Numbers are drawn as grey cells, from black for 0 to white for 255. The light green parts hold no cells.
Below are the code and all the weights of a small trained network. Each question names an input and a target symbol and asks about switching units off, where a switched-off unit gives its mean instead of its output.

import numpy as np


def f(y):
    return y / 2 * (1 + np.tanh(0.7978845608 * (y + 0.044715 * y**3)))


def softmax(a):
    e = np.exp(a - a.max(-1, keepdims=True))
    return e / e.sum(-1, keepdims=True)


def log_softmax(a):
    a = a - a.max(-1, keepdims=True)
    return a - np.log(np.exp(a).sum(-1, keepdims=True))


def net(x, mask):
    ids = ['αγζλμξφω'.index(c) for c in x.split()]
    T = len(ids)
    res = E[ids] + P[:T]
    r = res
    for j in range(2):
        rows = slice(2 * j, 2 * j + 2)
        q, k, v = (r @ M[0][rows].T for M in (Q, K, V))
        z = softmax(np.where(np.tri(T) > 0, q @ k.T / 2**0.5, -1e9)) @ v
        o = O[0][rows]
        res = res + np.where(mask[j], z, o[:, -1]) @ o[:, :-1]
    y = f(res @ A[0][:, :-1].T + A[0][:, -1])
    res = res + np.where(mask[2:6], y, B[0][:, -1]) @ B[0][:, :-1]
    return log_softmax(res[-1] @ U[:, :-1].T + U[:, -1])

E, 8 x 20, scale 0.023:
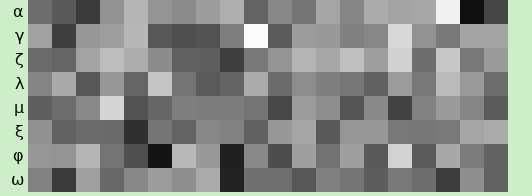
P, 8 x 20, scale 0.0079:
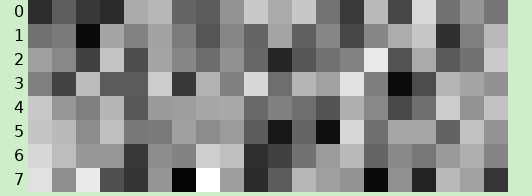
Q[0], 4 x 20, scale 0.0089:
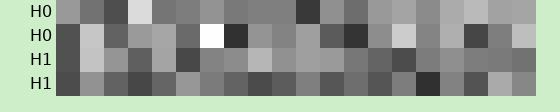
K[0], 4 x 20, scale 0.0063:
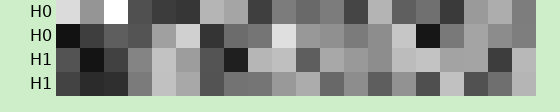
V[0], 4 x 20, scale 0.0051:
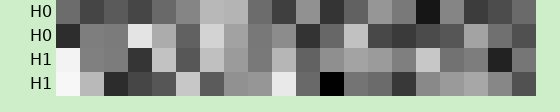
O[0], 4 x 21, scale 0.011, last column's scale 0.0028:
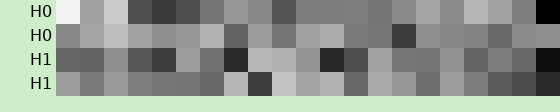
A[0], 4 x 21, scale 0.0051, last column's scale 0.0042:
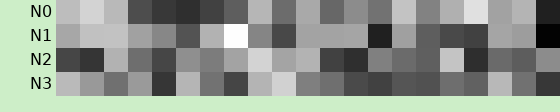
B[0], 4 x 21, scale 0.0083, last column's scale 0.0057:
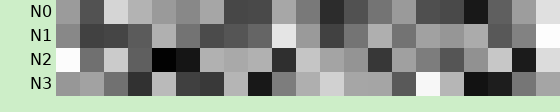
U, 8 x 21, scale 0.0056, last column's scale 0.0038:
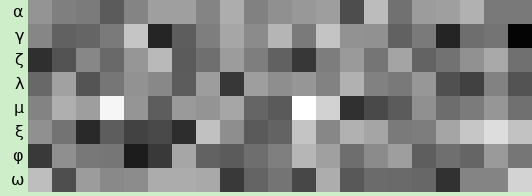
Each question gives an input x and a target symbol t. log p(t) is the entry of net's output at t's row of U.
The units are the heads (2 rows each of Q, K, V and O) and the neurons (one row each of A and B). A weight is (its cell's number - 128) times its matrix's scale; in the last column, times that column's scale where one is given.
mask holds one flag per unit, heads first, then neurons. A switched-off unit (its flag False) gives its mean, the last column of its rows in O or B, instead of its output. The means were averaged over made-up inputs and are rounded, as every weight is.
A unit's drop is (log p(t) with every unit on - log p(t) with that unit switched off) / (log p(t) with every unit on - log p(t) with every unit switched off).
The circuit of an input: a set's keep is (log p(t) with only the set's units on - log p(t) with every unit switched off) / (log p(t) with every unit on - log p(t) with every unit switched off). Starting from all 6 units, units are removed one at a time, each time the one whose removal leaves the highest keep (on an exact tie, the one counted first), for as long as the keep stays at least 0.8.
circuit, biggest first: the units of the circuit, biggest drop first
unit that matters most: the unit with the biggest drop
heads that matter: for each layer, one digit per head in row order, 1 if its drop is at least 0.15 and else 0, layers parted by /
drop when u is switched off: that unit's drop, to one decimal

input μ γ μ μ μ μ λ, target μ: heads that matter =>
10
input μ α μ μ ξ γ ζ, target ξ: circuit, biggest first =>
[H0; N0]
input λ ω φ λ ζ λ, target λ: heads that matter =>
01
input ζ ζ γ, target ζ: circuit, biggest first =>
[H0; H1]
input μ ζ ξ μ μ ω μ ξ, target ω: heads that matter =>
10
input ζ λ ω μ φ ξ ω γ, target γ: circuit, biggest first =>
[H1; N3]
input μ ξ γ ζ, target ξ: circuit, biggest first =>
[H0]
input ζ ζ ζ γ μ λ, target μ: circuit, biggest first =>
[H1; H0]
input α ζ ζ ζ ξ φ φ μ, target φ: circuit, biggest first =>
[H1; N2]
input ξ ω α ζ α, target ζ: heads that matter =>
01
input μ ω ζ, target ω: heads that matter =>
10
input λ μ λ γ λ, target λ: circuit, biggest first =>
[H0; H1]
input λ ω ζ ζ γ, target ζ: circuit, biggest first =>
[H1; N2]
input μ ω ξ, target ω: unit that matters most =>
N0
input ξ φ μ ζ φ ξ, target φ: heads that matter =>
11
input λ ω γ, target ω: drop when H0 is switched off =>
1.5
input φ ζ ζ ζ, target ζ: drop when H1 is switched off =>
0.8
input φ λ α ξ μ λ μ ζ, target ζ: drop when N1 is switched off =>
0.0
